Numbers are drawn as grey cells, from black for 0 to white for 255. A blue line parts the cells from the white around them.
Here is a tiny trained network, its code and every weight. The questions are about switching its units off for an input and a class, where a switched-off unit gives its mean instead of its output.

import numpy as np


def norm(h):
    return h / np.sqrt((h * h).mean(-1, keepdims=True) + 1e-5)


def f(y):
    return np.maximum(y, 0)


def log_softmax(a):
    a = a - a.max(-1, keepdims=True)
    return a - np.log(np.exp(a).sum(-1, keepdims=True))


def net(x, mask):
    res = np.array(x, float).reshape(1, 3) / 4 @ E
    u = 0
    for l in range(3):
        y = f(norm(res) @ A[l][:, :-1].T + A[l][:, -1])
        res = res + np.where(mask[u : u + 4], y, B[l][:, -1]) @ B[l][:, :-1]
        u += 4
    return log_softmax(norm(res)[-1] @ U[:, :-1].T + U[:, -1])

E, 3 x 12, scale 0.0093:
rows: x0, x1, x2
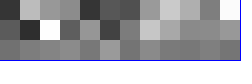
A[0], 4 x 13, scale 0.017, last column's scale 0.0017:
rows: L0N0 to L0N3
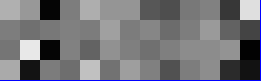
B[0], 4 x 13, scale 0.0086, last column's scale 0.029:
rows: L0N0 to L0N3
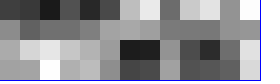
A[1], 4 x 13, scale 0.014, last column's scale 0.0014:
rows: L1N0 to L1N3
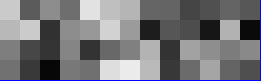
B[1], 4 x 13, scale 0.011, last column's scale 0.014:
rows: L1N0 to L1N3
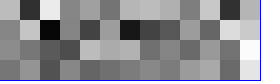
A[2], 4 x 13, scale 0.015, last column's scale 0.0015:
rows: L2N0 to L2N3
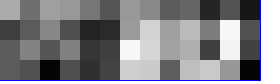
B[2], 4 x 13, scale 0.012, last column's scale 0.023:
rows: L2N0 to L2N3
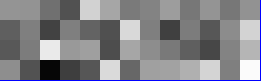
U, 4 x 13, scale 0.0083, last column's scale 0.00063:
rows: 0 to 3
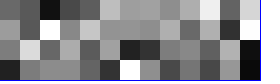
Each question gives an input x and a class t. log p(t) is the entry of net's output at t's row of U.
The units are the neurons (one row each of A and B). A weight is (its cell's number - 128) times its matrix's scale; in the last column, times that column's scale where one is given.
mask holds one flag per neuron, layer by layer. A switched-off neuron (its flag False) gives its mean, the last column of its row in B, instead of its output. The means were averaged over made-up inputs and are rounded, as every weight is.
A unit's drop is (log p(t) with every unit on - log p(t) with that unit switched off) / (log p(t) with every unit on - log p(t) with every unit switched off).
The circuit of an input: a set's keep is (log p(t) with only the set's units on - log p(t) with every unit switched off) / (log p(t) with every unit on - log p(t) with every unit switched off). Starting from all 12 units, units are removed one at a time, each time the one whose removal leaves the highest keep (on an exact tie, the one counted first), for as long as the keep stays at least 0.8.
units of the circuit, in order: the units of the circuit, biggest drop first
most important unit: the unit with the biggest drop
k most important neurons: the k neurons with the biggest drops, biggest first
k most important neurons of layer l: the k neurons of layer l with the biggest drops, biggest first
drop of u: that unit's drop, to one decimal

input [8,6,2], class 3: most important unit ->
L0N0
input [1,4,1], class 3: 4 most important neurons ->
[L0N3, L0N2, L0N0, L1N2]
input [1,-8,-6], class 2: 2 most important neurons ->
[L0N2, L2N3]
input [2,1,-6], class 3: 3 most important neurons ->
[L0N2, L0N3, L0N0]
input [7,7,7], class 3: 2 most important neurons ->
[L0N0, L0N2]
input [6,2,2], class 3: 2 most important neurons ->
[L0N2, L0N0]
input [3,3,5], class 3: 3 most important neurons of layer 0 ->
[L0N2, L0N3, L0N0]
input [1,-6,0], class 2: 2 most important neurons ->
[L0N2, L2N3]
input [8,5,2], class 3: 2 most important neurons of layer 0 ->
[L0N0, L0N2]
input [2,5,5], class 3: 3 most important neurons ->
[L0N3, L0N2, L0N0]
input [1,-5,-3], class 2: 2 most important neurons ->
[L0N2, L2N3]
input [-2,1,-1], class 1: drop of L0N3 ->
1.0
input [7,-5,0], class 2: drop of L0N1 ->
0.0
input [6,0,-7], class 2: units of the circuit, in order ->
[L0N0]
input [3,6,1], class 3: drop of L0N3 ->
0.9
